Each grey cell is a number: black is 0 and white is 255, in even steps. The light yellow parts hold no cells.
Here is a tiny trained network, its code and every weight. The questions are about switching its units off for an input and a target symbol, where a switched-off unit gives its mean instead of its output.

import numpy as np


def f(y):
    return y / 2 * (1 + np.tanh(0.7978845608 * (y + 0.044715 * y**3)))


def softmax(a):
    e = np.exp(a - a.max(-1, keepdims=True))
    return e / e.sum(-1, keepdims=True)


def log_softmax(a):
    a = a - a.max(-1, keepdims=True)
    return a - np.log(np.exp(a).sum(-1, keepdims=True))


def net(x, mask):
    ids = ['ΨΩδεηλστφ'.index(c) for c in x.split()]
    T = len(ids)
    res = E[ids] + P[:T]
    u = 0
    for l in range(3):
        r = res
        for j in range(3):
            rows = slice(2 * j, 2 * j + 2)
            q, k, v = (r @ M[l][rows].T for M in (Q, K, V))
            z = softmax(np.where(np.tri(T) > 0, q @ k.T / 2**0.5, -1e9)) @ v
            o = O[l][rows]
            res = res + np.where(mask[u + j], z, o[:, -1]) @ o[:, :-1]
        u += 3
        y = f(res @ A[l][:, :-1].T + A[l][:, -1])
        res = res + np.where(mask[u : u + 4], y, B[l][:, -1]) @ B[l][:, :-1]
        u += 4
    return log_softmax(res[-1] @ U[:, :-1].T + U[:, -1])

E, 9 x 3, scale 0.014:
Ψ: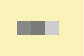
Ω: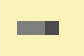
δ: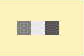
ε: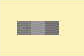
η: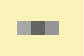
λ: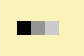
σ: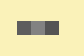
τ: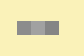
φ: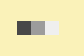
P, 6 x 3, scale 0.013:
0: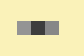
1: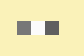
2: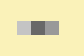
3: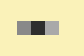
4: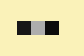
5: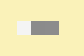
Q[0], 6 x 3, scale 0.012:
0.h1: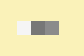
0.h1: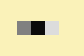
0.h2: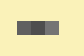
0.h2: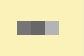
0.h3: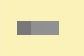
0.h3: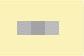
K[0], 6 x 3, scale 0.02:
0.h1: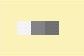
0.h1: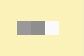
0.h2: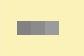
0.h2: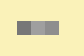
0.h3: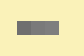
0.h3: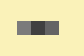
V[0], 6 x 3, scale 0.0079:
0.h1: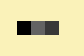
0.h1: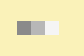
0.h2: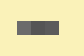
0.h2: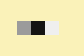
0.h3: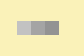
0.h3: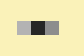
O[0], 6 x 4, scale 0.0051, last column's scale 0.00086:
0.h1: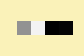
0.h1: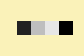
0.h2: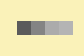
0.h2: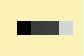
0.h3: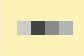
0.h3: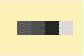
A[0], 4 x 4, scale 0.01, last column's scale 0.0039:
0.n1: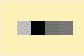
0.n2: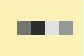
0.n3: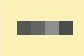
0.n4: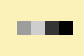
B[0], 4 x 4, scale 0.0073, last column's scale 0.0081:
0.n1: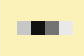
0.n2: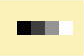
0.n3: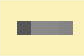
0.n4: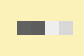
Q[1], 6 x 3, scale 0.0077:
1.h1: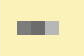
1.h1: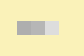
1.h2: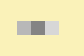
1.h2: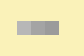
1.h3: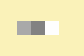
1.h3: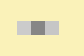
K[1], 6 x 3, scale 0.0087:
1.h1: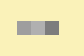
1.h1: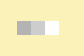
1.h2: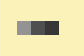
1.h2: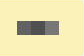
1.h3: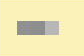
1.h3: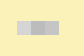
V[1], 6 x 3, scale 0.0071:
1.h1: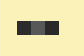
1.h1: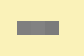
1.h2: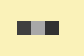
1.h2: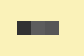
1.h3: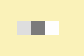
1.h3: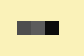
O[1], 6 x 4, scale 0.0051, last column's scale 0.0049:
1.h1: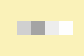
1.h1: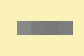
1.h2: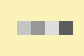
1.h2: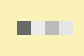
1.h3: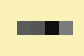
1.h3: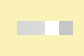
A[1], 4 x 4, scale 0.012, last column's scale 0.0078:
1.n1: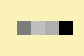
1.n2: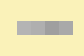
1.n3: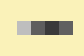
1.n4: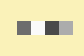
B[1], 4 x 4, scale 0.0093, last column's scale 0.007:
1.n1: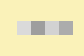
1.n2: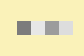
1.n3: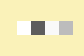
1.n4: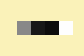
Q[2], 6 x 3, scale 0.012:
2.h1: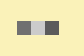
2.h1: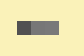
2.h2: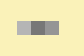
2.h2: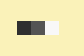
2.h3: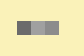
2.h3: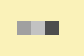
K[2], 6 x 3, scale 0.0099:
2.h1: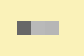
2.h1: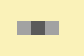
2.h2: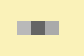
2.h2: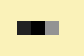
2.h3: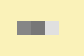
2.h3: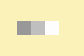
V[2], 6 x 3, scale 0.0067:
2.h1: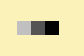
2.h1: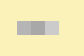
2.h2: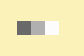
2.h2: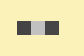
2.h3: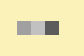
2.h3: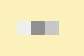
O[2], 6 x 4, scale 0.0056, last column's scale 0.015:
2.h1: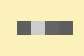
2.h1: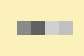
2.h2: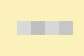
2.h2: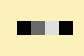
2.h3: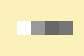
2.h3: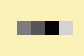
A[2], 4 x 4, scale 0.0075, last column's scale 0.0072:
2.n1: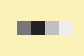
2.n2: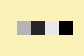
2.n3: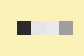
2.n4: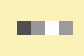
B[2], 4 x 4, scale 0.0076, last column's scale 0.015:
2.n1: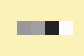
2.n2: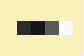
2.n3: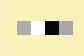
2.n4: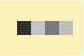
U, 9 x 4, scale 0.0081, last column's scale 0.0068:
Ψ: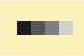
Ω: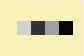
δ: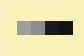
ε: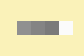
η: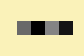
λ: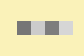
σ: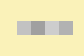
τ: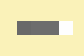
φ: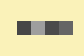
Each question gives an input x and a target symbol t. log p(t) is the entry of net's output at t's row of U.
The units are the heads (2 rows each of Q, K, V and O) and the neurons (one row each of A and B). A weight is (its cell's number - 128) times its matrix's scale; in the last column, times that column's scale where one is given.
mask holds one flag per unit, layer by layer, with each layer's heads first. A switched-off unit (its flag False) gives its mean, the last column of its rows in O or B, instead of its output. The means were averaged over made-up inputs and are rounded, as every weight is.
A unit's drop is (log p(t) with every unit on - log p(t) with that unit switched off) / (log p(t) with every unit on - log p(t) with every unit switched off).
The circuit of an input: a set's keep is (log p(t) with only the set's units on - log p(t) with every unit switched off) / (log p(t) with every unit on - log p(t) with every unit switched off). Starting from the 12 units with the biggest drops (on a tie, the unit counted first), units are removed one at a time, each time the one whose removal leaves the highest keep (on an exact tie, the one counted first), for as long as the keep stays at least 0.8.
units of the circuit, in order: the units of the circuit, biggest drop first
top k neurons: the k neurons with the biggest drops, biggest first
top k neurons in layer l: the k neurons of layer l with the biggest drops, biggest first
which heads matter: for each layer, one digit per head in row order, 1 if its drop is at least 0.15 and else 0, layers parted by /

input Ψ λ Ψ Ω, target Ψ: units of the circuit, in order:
(0.h1, 2.h3, 0.n2)
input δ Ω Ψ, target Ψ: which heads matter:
100 / 110 / 000
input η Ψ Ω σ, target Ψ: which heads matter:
111 / 010 / 001
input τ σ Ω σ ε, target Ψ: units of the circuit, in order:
(2.h2, 1.n3)
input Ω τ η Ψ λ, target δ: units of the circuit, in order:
(1.n4, 0.h1)
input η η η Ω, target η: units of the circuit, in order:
(0.h1, 0.n1, 2.n2)
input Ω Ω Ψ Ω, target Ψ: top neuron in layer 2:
(2.n4)
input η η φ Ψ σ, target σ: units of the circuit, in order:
(1.h3, 1.h1)
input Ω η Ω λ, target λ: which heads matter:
100 / 000 / 000
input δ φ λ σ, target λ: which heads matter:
100 / 000 / 101
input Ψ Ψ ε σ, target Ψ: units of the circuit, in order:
(0.h1, 2.h3)
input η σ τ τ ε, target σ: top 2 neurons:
(0.n4, 1.n1)
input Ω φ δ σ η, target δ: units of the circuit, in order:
(0.n2, 0.h1)
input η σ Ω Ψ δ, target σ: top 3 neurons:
(0.n4, 1.n1, 1.n2)
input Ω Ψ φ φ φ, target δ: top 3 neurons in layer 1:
(1.n4, 1.n3, 1.n1)
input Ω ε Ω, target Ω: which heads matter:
100 / 000 / 000
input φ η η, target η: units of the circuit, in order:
(0.h1, 2.n2)
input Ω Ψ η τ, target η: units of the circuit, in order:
(0.h1, 0.n2)
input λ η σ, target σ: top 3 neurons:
(0.n4, 0.n2, 2.n2)
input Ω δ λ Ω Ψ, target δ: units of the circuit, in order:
(0.h1, 0.n2, 1.n4)
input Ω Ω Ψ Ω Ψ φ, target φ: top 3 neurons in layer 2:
(2.n3, 2.n1, 2.n4)
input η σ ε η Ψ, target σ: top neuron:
(1.n1)
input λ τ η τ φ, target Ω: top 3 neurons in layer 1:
(1.n1, 1.n4, 1.n2)
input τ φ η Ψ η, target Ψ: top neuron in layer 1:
(1.n4)
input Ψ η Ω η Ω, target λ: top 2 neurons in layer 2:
(2.n2, 2.n3)
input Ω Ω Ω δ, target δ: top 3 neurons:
(0.n2, 0.n1, 0.n4)
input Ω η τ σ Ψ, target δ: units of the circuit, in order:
(0.n2, 0.h1, 1.n4)
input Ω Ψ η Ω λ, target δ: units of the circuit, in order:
(1.n4, 0.h1)
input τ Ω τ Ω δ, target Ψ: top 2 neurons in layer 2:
(2.n1, 2.n3)
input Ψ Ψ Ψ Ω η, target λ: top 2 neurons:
(0.n4, 1.n2)
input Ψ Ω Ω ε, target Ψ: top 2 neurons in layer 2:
(2.n2, 2.n4)
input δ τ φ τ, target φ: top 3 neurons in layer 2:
(2.n3, 2.n2, 2.n1)
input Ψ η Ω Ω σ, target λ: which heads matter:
111 / 111 / 011
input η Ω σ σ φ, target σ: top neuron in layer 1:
(1.n1)
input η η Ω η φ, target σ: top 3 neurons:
(1.n1, 0.n4, 1.n2)
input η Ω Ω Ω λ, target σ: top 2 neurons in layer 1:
(1.n1, 1.n2)
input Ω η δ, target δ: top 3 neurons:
(0.n2, 0.n1, 1.n3)
